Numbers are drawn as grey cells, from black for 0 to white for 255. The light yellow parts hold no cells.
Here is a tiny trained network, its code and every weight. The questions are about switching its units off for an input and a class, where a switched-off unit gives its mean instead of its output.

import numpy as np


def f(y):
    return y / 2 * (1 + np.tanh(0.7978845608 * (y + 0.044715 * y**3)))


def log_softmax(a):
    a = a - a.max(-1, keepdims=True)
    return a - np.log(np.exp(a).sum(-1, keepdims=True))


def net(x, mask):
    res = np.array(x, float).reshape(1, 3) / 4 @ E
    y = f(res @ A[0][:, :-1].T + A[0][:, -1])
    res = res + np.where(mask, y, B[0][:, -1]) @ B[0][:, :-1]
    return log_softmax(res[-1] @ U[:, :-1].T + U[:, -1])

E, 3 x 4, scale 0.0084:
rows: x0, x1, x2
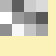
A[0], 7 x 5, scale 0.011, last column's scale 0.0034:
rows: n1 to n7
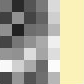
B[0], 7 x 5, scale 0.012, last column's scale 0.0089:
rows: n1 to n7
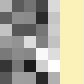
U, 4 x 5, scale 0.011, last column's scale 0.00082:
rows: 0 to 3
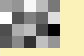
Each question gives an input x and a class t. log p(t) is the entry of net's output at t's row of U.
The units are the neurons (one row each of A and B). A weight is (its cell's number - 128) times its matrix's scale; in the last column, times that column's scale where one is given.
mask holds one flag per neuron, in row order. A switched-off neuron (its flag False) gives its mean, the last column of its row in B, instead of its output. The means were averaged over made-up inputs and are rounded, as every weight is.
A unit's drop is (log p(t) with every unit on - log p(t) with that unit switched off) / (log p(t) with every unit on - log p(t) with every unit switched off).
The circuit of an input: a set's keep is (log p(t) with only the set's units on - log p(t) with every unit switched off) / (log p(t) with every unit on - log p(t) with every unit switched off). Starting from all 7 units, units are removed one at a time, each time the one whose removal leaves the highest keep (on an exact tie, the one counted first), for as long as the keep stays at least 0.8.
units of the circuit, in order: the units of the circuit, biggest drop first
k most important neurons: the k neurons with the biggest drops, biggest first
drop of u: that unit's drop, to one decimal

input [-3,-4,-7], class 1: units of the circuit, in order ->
(n1)
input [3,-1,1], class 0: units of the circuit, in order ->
(n6 n3)
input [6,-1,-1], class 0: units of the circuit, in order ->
(n6 n5)
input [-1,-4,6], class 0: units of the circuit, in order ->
(n6 n4)
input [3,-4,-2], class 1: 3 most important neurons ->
(n6 n5 n1)
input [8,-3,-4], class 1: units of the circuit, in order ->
(n3 n6)
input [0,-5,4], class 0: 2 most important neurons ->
(n6 n4)
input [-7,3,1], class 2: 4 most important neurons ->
(n5 n2 n7 n3)
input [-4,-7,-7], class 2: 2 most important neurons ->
(n7 n2)
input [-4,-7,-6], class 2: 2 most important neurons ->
(n7 n2)
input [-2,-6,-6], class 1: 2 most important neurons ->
(n1 n3)
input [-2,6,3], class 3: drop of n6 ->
0.1
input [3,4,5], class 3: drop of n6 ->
0.3
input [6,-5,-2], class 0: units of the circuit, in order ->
(n4)
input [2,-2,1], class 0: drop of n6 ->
0.7
